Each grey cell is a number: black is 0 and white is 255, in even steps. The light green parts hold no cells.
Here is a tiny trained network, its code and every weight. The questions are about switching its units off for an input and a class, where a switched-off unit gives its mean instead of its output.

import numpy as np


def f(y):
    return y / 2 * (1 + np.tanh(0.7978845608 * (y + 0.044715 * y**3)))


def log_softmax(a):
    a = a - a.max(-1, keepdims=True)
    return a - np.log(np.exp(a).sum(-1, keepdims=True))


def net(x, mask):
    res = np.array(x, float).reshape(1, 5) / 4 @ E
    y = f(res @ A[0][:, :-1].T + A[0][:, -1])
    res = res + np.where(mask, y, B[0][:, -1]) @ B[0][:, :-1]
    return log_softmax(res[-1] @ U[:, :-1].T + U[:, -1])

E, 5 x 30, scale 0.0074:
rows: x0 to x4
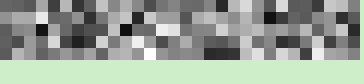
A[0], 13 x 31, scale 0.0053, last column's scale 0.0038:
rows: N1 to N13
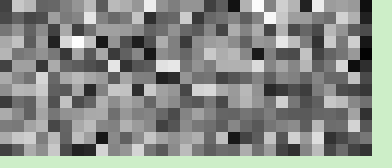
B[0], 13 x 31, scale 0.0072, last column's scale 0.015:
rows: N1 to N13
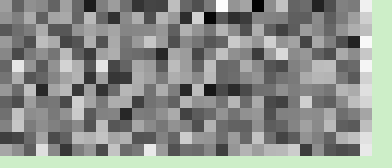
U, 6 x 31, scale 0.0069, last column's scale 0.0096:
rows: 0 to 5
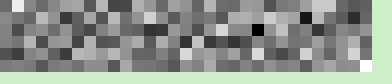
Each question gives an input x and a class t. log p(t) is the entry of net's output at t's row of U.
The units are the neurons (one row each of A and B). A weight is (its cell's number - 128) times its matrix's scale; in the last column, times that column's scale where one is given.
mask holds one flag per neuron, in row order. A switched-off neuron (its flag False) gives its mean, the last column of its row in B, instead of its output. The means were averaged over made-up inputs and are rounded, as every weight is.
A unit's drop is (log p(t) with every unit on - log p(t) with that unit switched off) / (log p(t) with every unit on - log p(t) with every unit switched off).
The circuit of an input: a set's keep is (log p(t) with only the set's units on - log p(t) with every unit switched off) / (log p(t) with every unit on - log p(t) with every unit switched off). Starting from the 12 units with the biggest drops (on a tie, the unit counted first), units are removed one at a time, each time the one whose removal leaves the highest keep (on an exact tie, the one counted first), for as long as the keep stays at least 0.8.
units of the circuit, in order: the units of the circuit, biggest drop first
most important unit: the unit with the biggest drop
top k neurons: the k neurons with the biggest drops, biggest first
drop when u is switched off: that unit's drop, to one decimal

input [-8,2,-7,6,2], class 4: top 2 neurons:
[N12; N6]
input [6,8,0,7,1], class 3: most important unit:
N8
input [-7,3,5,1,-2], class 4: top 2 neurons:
[N12; N7]
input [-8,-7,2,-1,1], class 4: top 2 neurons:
[N12; N8]
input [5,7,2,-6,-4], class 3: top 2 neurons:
[N8; N13]
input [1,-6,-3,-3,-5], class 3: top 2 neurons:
[N2; N1]
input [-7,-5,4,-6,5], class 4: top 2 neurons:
[N12; N13]
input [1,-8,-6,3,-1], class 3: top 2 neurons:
[N2; N6]
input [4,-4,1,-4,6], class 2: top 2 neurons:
[N1; N13]
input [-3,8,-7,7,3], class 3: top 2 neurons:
[N8; N6]
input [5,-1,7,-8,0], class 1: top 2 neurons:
[N4; N7]
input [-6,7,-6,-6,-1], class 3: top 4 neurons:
[N8; N6; N13; N9]
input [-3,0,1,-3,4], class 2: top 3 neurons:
[N1; N13; N9]
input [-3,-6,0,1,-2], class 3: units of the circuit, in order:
[N2]
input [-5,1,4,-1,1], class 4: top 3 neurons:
[N12; N7; N11]
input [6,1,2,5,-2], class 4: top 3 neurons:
[N4; N9; N3]
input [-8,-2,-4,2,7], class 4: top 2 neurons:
[N12; N5]
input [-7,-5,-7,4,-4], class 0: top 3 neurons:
[N7; N11; N9]
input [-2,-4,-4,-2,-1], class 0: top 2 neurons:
[N8; N7]
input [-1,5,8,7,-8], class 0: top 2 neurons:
[N6; N1]
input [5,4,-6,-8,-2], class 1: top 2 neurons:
[N4; N6]
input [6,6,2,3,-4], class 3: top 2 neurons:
[N8; N12]
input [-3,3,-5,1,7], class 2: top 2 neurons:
[N1; N6]
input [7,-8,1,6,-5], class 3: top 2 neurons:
[N2; N4]
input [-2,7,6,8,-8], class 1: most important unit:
N13
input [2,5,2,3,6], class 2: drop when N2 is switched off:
0.1
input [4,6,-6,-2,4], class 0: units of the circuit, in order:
[N7]
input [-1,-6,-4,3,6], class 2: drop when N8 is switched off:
0.5
